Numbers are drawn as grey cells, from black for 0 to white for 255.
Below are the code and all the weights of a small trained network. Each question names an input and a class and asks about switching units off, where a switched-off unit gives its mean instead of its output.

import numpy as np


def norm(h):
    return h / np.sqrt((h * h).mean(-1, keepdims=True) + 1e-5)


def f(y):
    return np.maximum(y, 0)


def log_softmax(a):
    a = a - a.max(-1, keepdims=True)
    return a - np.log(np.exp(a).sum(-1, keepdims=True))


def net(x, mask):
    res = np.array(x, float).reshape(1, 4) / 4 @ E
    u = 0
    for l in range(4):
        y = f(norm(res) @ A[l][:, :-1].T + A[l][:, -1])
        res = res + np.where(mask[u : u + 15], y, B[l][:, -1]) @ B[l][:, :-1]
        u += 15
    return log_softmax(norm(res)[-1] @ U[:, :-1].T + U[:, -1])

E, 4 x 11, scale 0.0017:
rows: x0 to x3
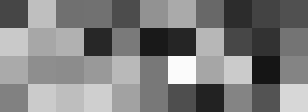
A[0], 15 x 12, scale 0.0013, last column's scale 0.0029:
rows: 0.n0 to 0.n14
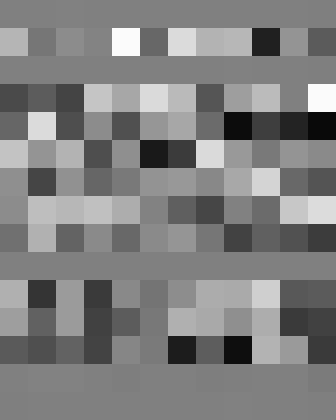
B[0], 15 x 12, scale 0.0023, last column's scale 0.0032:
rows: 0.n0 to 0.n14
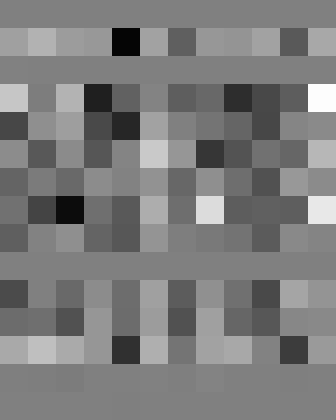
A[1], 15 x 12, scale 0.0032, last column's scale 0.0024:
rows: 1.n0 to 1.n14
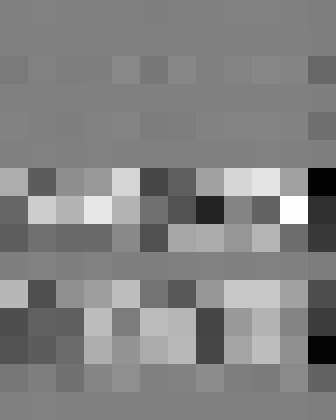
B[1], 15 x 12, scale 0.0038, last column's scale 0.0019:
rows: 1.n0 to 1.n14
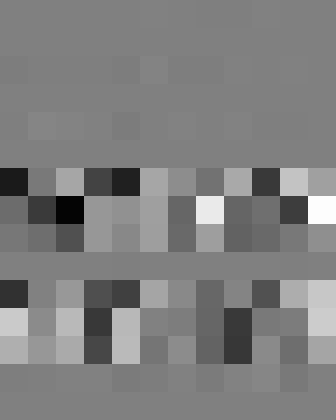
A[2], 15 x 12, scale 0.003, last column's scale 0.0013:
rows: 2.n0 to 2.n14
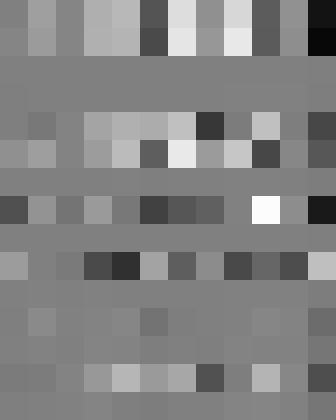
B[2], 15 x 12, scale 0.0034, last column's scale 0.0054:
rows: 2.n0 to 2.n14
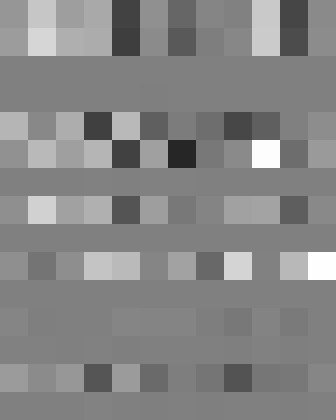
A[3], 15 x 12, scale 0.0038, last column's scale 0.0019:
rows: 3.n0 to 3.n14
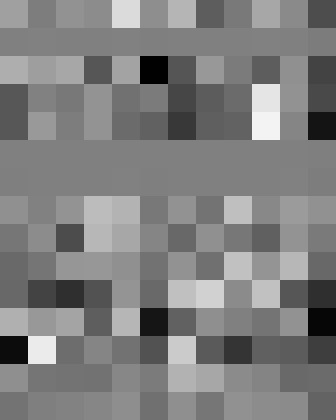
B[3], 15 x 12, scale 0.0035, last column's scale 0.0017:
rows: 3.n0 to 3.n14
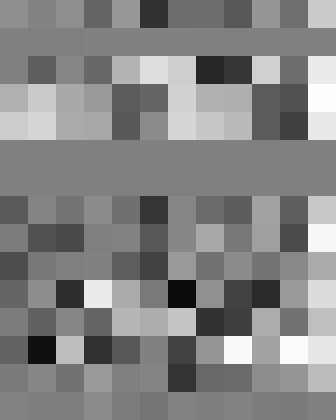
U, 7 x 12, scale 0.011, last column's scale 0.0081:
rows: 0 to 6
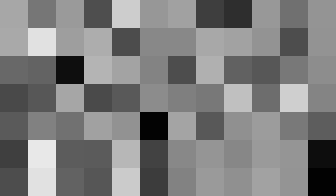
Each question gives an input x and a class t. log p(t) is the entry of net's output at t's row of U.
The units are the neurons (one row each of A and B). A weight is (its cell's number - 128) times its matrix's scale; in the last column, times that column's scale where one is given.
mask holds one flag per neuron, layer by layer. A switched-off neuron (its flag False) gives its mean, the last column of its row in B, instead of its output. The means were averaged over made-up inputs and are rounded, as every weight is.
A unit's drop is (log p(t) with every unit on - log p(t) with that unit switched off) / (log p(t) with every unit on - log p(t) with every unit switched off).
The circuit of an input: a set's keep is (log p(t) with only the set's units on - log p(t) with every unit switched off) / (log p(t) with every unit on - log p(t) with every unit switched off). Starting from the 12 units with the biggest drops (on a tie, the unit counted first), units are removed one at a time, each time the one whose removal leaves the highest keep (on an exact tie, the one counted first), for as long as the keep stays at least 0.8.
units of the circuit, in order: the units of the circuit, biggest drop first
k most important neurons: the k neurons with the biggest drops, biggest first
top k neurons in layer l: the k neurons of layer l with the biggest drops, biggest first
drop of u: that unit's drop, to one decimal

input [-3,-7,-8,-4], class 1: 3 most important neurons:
(3.n4; 3.n3; 2.n7)
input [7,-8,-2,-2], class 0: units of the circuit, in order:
(1.n11)
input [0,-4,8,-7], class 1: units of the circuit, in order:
(2.n5; 2.n1)
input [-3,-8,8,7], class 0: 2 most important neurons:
(1.n11; 1.n12)
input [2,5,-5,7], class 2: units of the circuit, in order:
(1.n7; 0.n3)
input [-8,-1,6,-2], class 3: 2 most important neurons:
(1.n10; 1.n6)
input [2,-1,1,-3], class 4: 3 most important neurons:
(2.n9; 1.n7; 0.n7)
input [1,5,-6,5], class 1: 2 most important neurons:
(0.n3; 1.n11)
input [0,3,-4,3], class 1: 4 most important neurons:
(0.n3; 1.n11; 1.n7; 3.n4)
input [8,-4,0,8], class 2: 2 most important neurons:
(1.n7; 3.n8)
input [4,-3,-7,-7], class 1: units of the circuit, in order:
(3.n3; 3.n4)
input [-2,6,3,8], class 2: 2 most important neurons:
(1.n7; 0.n3)
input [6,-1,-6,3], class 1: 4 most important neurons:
(3.n4; 3.n3; 1.n10; 1.n6)
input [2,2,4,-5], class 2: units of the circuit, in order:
(3.n10)
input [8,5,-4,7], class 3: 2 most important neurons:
(3.n12; 3.n10)
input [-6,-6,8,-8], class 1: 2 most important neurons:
(1.n7; 2.n5)
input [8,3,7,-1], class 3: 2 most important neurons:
(3.n12; 0.n4)
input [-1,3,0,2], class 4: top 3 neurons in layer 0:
(0.n3; 0.n5; 0.n7)
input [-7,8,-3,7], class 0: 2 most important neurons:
(3.n2; 3.n11)
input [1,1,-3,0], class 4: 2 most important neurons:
(2.n9; 2.n5)
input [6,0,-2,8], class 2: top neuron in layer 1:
(1.n7)
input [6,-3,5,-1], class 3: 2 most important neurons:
(3.n12; 0.n3)
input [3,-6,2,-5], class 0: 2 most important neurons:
(0.n7; 1.n7)
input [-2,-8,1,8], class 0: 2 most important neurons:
(1.n11; 1.n12)
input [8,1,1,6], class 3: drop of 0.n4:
0.1
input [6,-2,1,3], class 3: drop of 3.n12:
0.2
